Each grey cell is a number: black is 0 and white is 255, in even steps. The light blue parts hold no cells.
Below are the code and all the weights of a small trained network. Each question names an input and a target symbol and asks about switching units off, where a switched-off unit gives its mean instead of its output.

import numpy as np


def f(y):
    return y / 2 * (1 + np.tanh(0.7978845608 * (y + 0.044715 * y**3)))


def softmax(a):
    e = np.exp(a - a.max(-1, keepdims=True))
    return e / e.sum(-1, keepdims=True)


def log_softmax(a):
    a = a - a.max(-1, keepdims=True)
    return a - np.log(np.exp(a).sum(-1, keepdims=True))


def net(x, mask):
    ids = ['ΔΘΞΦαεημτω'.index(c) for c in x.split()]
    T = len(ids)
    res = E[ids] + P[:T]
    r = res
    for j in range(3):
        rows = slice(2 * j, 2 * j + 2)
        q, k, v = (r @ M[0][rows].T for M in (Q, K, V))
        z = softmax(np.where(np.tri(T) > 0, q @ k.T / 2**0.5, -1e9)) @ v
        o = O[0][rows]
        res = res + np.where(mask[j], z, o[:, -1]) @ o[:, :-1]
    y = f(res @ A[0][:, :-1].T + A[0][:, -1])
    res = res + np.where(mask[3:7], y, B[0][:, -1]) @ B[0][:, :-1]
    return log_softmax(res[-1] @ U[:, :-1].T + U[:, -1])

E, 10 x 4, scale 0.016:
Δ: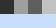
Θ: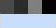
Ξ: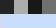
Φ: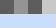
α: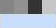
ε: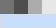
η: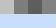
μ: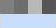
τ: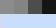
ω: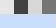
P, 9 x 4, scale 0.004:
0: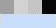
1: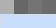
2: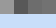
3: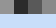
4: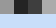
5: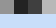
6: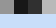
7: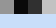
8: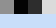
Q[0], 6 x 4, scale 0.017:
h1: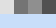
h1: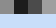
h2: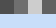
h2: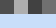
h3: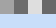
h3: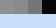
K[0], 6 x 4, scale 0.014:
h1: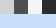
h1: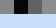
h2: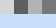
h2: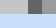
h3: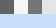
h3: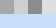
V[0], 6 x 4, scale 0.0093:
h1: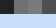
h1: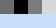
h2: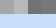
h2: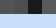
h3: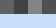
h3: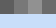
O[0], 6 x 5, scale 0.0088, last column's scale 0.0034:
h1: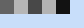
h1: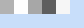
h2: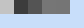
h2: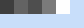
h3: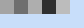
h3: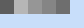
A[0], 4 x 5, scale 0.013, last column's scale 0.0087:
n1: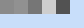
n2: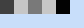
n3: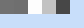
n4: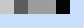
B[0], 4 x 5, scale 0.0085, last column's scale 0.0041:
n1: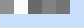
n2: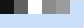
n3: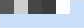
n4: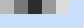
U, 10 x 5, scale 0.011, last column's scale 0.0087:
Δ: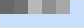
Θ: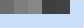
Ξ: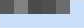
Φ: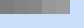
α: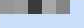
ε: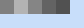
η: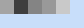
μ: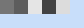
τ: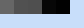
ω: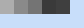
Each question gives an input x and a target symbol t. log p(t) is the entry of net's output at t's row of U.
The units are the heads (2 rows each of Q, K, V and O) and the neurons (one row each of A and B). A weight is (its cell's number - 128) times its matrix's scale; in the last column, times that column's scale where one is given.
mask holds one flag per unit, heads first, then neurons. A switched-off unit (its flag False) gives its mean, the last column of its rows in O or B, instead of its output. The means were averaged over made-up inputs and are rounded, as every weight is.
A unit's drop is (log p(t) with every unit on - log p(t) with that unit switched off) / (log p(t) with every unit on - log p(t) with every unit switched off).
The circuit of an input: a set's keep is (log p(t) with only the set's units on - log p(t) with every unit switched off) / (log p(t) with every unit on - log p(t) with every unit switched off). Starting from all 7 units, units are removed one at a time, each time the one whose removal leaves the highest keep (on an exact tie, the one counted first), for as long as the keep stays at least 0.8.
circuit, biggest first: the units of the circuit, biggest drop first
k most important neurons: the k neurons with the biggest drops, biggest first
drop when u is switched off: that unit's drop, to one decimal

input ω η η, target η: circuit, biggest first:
(h1 n3 h2)
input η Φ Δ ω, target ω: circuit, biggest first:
(n3 n4 h2)
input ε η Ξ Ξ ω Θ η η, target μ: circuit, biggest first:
(h3 h1)
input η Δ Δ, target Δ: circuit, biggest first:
(n2 h1)
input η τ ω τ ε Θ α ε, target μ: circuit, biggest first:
(h3)
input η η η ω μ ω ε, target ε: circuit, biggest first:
(h1 n3)
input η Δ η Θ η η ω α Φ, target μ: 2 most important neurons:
(n4 n3)
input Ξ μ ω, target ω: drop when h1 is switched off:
0.2
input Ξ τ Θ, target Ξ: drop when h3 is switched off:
0.1
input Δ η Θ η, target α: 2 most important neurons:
(n2 n1)
